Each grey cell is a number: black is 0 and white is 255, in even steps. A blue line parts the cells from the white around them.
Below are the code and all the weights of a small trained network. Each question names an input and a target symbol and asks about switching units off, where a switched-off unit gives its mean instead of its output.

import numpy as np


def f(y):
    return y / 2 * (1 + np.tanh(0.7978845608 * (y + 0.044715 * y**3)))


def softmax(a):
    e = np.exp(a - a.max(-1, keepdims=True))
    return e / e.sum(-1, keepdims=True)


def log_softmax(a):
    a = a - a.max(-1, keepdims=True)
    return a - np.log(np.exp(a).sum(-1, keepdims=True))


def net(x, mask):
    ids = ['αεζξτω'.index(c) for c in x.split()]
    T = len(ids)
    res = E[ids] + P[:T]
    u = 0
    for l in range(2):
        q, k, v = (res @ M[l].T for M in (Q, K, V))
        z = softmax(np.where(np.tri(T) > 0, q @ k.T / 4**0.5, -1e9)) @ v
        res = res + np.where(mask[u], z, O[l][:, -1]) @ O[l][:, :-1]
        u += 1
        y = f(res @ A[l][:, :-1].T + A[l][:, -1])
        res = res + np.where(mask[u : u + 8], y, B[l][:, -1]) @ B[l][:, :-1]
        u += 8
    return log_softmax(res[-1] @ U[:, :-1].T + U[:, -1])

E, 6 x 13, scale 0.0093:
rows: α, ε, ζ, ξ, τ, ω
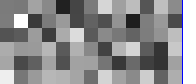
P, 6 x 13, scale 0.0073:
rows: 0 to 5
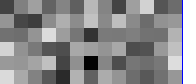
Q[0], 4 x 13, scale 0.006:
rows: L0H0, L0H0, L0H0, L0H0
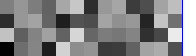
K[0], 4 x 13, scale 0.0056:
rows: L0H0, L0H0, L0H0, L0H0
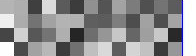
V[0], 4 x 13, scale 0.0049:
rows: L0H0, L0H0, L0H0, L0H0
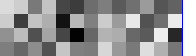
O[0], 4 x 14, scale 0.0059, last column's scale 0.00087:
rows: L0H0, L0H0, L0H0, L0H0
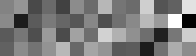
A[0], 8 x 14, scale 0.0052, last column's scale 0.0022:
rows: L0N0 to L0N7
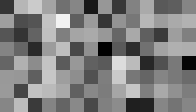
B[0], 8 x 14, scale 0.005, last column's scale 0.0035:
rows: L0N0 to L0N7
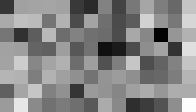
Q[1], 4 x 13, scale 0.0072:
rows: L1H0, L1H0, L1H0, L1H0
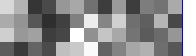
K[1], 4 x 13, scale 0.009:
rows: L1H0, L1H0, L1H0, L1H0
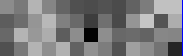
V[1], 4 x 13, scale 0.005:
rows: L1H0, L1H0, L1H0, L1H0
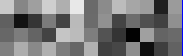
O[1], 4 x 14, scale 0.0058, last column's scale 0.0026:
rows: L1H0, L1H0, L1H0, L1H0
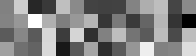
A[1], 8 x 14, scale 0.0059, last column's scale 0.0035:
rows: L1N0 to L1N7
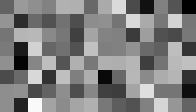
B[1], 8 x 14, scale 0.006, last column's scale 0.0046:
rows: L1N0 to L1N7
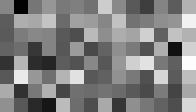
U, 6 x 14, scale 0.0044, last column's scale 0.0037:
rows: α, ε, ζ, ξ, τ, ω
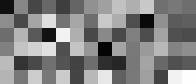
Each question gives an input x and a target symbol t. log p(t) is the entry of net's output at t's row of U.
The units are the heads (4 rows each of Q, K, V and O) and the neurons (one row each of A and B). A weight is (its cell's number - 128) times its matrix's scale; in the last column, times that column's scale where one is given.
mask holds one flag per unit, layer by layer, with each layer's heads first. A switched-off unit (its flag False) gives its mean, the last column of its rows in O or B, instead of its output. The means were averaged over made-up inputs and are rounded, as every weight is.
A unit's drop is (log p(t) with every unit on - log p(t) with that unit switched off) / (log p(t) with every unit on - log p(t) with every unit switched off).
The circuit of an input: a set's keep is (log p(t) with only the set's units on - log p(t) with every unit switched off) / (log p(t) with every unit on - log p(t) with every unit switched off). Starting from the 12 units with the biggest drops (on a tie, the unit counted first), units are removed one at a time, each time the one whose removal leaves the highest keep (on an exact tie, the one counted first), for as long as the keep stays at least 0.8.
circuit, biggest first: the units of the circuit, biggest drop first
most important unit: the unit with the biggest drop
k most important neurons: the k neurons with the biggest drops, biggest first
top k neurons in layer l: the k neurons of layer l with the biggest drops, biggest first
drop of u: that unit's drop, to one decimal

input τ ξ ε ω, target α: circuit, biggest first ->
(L1N4; L1H0; L0N3; L0H0)
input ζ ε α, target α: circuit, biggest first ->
(L1H0; L1N4; L0N3)
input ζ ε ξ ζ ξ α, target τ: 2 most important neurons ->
(L0N4; L1N6)
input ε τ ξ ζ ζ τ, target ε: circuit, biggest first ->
(L0H0; L1N0; L0N7; L1N4)
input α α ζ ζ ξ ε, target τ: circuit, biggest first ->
(L1H0; L1N6; L0H0)
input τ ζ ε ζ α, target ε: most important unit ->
L1H0
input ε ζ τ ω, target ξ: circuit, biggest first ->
(L1H0; L0H0; L1N7)
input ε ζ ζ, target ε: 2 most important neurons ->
(L1N0; L1N4)
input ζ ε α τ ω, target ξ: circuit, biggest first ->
(L1H0; L0H0; L0N0; L1N7)
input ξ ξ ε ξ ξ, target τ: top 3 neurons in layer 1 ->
(L1N6; L1N1; L1N5)
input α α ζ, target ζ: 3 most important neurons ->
(L1N5; L1N7; L1N3)
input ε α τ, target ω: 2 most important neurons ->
(L0N0; L1N3)
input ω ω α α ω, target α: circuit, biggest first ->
(L0H0; L1N4)
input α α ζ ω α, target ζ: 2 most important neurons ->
(L1N5; L0N7)
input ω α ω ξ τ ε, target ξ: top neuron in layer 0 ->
(L0N2)
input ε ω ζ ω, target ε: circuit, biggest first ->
(L0H0; L1N0; L1H0; L1N4)
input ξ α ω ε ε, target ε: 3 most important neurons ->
(L1N4; L0N7; L1N0)
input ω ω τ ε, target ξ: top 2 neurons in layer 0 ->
(L0N2; L0N3)
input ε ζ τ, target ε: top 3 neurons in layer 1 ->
(L1N0; L1N4; L1N7)
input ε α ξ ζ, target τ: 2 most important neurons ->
(L0N4; L1N6)
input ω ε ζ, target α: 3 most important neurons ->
(L1N4; L0N3; L0N0)
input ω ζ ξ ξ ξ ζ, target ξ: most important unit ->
L0H0
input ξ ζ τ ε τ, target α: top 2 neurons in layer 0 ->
(L0N3; L0N2)
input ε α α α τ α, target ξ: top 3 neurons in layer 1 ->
(L1N7; L1N4; L1N0)
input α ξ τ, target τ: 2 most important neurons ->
(L1N6; L0N2)
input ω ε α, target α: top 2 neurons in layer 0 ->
(L0N0; L0N3)
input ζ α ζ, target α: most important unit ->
L0H0
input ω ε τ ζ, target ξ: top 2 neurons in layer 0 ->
(L0N2; L0N0)
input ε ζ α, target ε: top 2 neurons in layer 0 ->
(L0N0; L0N1)
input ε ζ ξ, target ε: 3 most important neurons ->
(L0N0; L1N0; L1N4)
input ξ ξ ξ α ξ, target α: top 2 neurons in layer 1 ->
(L1N4; L1N3)
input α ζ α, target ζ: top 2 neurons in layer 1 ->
(L1N7; L1N5)
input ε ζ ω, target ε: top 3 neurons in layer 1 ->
(L1N0; L1N4; L1N7)
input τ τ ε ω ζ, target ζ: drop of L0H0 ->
0.4
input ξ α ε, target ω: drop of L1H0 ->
0.7
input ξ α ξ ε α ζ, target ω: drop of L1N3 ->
0.2
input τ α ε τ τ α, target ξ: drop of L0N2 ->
0.2
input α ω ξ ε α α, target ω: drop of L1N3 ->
0.2
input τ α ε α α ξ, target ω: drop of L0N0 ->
0.1
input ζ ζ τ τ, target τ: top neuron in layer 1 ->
(L1N7)
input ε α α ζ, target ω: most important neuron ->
(L1N3)
